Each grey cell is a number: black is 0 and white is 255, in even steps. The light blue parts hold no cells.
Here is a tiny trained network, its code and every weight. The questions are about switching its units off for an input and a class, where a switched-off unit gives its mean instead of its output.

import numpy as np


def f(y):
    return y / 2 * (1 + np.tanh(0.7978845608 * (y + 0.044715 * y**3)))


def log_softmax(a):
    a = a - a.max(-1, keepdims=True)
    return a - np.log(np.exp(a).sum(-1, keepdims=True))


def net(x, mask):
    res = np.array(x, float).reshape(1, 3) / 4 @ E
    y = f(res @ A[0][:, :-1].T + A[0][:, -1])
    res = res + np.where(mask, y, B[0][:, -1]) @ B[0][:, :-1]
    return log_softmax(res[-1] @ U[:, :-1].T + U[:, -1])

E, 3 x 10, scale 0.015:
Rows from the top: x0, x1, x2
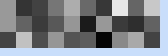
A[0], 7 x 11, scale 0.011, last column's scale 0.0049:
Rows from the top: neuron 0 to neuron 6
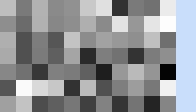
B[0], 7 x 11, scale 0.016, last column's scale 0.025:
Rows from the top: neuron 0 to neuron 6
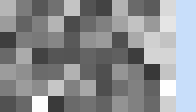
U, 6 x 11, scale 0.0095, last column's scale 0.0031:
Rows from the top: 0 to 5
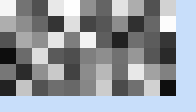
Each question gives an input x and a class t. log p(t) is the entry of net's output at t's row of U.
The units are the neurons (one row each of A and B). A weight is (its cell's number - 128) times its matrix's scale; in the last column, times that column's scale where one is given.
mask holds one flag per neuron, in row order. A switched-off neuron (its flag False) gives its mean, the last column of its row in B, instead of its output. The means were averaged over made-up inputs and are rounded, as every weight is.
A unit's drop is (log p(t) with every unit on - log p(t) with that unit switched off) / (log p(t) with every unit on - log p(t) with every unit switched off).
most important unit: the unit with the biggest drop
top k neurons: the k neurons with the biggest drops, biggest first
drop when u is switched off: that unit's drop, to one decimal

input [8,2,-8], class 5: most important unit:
neuron 3
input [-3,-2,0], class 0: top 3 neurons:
(neuron 2; neuron 3; neuron 6)
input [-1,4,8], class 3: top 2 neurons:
(neuron 6; neuron 0)
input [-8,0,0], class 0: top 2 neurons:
(neuron 0; neuron 3)
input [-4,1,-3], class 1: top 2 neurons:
(neuron 1; neuron 5)
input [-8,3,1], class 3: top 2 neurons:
(neuron 6; neuron 4)
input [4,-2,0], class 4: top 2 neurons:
(neuron 0; neuron 5)
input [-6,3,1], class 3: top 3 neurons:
(neuron 6; neuron 4; neuron 3)
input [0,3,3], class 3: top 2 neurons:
(neuron 0; neuron 6)
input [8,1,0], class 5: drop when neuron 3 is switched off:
0.3
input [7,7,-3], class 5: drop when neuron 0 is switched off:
0.0
